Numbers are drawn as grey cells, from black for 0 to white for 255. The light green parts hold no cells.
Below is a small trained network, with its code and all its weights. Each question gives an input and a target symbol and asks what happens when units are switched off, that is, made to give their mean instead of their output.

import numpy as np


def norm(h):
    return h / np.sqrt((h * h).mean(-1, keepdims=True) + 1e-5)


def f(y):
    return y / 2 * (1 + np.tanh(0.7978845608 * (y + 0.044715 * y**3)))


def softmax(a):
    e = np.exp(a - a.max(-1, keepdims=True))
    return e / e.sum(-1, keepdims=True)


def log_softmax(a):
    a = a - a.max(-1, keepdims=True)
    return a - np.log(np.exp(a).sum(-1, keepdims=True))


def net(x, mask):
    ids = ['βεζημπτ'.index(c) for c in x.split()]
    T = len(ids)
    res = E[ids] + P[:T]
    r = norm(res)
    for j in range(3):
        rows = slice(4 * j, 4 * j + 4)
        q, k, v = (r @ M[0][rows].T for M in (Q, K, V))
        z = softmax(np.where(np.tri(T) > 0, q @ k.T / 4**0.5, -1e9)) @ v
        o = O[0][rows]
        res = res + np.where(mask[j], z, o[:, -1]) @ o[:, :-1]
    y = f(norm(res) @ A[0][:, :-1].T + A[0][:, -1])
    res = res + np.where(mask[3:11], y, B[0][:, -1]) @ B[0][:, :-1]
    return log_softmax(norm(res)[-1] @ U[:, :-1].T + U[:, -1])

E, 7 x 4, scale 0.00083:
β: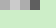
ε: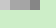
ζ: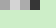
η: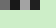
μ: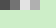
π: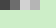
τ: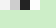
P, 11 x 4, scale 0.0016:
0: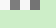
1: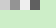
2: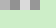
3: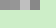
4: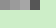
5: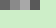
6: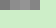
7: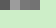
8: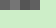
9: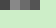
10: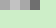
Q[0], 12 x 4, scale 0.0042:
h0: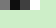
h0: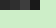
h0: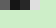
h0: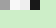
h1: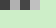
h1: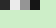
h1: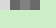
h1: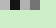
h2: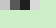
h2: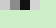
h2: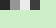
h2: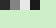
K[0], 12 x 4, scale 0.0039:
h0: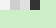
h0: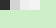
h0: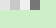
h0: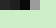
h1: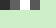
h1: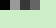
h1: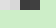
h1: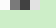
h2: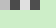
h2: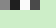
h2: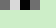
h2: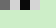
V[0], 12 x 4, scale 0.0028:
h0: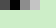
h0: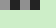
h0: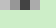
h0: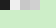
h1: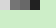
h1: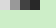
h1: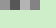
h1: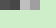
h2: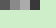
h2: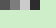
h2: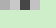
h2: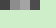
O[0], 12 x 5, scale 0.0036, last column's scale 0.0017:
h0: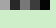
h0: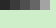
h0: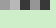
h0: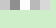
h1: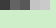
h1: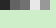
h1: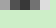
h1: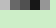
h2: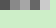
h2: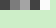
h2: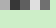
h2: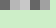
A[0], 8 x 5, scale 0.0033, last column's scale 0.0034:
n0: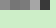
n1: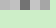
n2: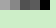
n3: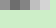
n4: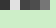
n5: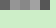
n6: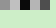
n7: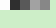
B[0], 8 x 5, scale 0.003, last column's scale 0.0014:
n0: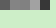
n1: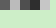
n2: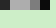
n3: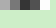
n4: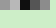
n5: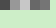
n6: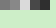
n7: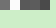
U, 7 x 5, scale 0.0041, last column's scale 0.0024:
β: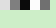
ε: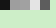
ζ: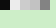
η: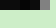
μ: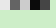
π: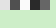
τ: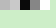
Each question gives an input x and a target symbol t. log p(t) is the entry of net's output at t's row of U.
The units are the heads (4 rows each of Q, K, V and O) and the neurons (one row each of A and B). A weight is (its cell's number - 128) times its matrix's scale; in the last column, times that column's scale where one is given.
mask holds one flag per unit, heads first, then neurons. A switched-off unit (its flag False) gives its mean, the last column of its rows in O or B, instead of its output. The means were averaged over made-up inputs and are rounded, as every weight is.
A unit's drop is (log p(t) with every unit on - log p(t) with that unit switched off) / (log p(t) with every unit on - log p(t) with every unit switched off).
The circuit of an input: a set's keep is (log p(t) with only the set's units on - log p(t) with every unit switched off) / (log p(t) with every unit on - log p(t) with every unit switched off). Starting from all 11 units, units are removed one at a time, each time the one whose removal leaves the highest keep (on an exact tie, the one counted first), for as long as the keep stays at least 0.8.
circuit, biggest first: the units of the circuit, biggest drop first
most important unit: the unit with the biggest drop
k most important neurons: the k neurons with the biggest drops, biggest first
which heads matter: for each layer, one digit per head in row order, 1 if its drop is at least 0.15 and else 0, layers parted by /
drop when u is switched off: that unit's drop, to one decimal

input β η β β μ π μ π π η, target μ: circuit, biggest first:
h1
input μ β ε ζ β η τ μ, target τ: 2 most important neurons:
n7, n1
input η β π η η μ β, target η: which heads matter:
100
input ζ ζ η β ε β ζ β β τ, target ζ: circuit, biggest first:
h1, h2
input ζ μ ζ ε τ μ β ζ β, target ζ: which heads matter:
110
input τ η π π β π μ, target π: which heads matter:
010
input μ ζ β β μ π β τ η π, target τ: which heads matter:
011
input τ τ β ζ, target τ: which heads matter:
101
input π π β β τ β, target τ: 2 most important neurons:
n1, n3
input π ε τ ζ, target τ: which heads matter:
001
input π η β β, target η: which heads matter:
110
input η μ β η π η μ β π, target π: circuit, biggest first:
h1, h0
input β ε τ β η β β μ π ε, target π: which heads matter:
100
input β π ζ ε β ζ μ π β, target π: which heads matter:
100
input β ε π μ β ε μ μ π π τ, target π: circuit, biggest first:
h0
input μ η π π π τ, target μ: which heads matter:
010
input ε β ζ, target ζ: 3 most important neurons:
n5, n1, n7
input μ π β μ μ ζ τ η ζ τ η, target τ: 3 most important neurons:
n7, n1, n3
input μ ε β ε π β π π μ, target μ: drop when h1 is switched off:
0.4
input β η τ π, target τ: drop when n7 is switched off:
0.3
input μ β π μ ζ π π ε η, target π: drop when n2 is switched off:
0.0
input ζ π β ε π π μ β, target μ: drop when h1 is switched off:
0.3
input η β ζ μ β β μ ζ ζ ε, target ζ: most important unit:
h1
